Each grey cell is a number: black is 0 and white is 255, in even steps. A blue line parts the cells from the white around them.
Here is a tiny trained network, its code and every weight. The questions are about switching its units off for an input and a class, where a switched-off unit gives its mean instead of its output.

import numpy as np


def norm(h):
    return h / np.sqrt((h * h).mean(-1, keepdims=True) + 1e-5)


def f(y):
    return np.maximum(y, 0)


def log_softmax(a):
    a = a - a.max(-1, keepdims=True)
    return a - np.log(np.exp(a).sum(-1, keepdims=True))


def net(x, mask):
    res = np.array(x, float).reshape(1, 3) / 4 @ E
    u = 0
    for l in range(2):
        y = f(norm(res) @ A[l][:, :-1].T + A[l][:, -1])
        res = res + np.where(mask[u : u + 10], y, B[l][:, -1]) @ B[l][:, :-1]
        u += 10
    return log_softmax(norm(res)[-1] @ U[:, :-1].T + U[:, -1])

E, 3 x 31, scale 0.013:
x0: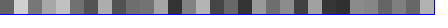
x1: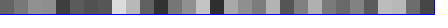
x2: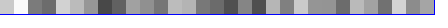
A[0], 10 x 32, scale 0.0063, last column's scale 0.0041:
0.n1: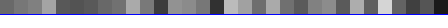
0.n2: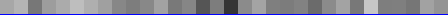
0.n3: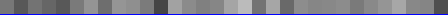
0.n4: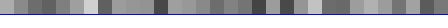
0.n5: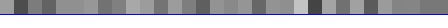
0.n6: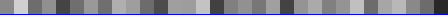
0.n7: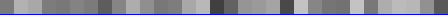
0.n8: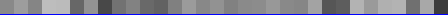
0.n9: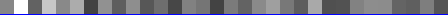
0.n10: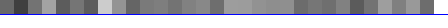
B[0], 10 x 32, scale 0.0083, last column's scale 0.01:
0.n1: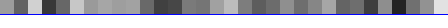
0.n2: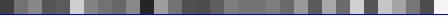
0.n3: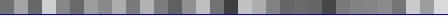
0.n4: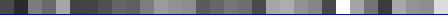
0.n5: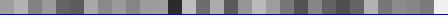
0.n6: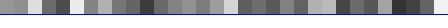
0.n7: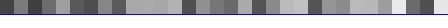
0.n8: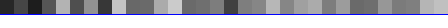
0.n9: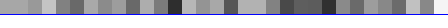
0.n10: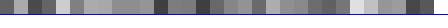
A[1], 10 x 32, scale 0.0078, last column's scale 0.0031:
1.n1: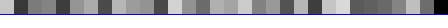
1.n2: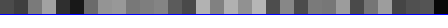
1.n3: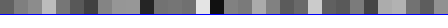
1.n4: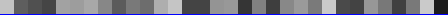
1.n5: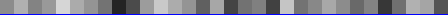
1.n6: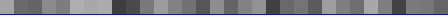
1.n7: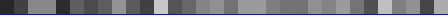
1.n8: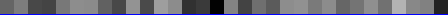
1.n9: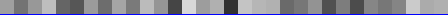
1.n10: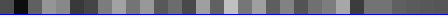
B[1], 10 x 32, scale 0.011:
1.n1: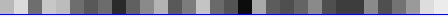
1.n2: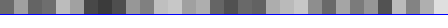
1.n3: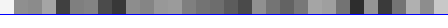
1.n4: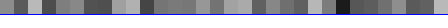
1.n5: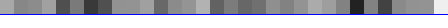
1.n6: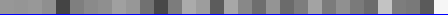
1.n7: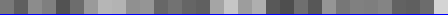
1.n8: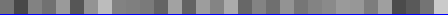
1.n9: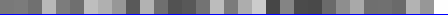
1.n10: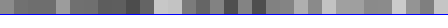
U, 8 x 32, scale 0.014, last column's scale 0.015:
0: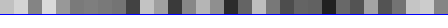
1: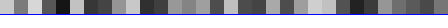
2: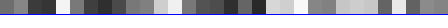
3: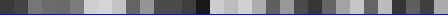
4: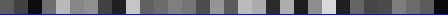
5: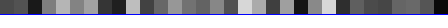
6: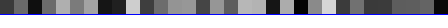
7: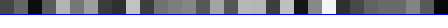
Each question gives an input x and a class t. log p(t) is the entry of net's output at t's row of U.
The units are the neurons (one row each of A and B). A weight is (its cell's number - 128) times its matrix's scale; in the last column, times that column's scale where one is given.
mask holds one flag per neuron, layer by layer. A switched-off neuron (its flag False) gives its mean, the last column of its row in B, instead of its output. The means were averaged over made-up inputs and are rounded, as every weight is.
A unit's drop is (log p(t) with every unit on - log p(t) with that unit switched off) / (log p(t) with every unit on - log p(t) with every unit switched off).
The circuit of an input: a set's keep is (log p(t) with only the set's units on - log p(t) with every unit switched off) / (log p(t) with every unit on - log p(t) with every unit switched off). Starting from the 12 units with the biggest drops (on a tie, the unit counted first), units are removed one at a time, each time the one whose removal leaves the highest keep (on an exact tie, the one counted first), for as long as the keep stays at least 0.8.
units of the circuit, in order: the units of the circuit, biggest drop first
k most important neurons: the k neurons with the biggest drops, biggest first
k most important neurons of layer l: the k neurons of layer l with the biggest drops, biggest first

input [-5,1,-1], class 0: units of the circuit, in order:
[1.n1]
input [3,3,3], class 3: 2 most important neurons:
[1.n1 0.n8]
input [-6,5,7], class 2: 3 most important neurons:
[0.n7 0.n9 0.n4]
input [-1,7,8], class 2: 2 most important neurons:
[0.n7 0.n4]
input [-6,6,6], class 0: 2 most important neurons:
[1.n1 0.n3]
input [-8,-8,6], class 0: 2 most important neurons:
[1.n1 0.n6]
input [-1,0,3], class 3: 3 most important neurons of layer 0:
[0.n2 0.n6 0.n10]
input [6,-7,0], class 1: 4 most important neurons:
[0.n3 0.n5 0.n2 1.n6]
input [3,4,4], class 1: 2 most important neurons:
[0.n6 0.n10]
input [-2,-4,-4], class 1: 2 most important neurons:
[0.n9 1.n6]
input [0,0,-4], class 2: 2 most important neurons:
[0.n2 1.n9]
